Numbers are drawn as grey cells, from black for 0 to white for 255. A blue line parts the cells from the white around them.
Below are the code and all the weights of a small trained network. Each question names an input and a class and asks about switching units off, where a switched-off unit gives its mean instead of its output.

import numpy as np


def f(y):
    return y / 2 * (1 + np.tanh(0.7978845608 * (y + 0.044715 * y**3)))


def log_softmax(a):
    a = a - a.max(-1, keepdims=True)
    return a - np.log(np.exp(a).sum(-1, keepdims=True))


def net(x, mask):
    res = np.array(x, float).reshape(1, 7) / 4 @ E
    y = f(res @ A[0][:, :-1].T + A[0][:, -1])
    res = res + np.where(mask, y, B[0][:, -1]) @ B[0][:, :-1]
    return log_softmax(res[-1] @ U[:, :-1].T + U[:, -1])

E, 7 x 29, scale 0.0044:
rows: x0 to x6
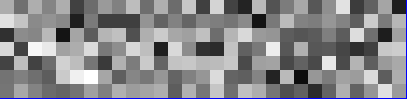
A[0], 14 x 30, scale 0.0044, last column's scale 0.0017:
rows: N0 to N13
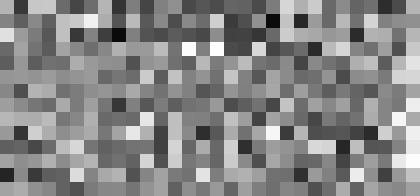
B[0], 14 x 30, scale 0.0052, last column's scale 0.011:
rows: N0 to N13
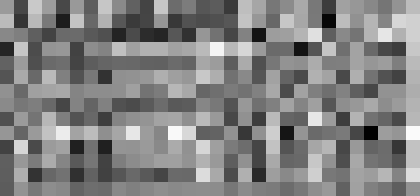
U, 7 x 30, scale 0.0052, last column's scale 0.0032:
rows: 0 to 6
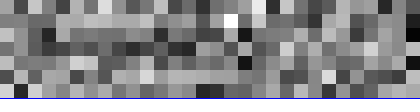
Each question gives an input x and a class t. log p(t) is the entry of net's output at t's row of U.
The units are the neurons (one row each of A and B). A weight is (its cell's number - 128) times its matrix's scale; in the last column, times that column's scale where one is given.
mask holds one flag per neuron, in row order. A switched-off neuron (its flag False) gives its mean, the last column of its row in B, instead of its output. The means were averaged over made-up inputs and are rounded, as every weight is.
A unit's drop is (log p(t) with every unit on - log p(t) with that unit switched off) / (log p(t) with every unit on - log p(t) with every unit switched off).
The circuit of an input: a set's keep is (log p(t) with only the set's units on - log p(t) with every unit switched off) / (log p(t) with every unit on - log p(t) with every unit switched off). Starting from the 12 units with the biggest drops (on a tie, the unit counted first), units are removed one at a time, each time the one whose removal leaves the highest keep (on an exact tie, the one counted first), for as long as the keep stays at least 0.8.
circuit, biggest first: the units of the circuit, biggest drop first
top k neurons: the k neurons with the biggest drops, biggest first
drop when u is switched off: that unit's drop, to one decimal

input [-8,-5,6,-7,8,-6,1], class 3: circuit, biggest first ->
N12
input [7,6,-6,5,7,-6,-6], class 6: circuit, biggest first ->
N9; N3
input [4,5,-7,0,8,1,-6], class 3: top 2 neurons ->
N2; N9
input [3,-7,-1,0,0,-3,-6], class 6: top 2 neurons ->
N3; N5
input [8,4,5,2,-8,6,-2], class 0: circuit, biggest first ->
N12; N0; N1
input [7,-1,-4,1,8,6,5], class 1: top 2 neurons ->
N3; N1
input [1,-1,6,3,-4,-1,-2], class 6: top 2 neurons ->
N3; N10
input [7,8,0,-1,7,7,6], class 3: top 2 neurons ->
N1; N9
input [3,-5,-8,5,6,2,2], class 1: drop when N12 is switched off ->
0.2
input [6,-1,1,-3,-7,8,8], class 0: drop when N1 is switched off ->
0.3
